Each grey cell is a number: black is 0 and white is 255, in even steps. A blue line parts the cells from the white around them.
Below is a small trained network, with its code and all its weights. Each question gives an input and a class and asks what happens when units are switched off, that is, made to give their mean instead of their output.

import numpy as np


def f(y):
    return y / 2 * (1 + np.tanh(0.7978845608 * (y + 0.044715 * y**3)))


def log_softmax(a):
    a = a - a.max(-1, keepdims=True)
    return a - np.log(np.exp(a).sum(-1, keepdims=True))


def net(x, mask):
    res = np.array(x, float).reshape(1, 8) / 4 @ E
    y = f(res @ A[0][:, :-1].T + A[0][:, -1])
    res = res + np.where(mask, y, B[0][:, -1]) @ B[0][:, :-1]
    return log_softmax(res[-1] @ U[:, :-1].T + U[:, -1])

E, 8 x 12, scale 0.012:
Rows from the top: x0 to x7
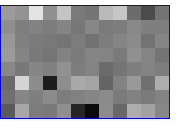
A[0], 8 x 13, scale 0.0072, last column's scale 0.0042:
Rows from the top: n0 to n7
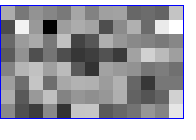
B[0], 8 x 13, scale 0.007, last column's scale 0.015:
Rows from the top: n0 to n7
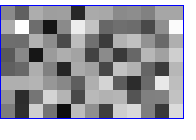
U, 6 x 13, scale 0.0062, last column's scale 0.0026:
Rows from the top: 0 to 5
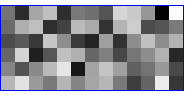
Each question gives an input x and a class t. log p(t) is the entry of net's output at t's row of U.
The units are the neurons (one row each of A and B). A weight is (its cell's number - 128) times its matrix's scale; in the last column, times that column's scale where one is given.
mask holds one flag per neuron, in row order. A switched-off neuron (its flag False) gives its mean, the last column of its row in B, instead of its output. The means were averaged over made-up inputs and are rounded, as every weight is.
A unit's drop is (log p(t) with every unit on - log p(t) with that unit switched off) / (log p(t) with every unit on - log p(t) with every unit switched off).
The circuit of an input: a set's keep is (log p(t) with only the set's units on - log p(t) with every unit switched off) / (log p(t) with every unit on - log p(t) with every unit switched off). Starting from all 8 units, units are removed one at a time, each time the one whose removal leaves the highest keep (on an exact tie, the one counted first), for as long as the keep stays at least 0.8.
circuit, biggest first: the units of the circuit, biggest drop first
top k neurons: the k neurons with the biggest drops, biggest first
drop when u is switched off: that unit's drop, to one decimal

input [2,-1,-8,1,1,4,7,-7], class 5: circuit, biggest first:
(n5)
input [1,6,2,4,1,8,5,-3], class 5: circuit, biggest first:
(n5 n4)
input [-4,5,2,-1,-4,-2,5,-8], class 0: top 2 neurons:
(n1 n7)
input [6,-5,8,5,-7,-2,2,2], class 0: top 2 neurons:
(n4 n1)
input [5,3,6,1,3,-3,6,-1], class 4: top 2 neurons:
(n7 n1)
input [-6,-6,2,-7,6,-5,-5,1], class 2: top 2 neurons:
(n3 n4)
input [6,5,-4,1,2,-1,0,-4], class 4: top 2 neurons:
(n1 n6)
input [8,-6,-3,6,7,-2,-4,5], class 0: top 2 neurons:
(n1 n4)
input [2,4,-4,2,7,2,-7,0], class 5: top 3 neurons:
(n7 n4 n2)
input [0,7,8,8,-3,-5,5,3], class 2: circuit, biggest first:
(n7 n1)
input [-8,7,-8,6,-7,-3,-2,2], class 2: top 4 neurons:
(n3 n1 n4 n2)
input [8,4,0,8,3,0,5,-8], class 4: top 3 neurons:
(n6 n1 n0)
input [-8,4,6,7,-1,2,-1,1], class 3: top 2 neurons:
(n3 n4)
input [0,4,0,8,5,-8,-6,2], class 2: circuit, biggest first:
(n7)
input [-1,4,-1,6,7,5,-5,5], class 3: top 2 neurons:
(n7 n3)
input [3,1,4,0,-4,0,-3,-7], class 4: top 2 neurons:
(n1 n6)
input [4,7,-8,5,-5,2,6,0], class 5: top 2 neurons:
(n7 n5)
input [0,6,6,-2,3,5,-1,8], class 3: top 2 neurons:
(n3 n7)
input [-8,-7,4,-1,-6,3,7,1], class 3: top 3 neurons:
(n3 n4 n2)
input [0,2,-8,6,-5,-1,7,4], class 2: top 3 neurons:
(n7 n1 n3)
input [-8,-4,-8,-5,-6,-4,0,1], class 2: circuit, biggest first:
(n3)
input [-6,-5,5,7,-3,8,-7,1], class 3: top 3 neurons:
(n3 n4 n2)
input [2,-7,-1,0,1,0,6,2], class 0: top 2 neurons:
(n1 n5)
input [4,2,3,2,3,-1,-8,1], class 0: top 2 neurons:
(n1 n4)
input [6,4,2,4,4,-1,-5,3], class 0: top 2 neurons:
(n1 n4)
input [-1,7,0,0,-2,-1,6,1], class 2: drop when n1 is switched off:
0.7
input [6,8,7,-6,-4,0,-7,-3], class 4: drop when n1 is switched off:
0.4
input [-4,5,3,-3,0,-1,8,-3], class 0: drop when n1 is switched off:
1.0
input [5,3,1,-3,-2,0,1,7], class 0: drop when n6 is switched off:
-0.1
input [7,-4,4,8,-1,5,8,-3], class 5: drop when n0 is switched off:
0.0
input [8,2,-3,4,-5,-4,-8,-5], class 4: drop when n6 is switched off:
0.1
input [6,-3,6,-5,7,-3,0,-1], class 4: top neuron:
(n7)
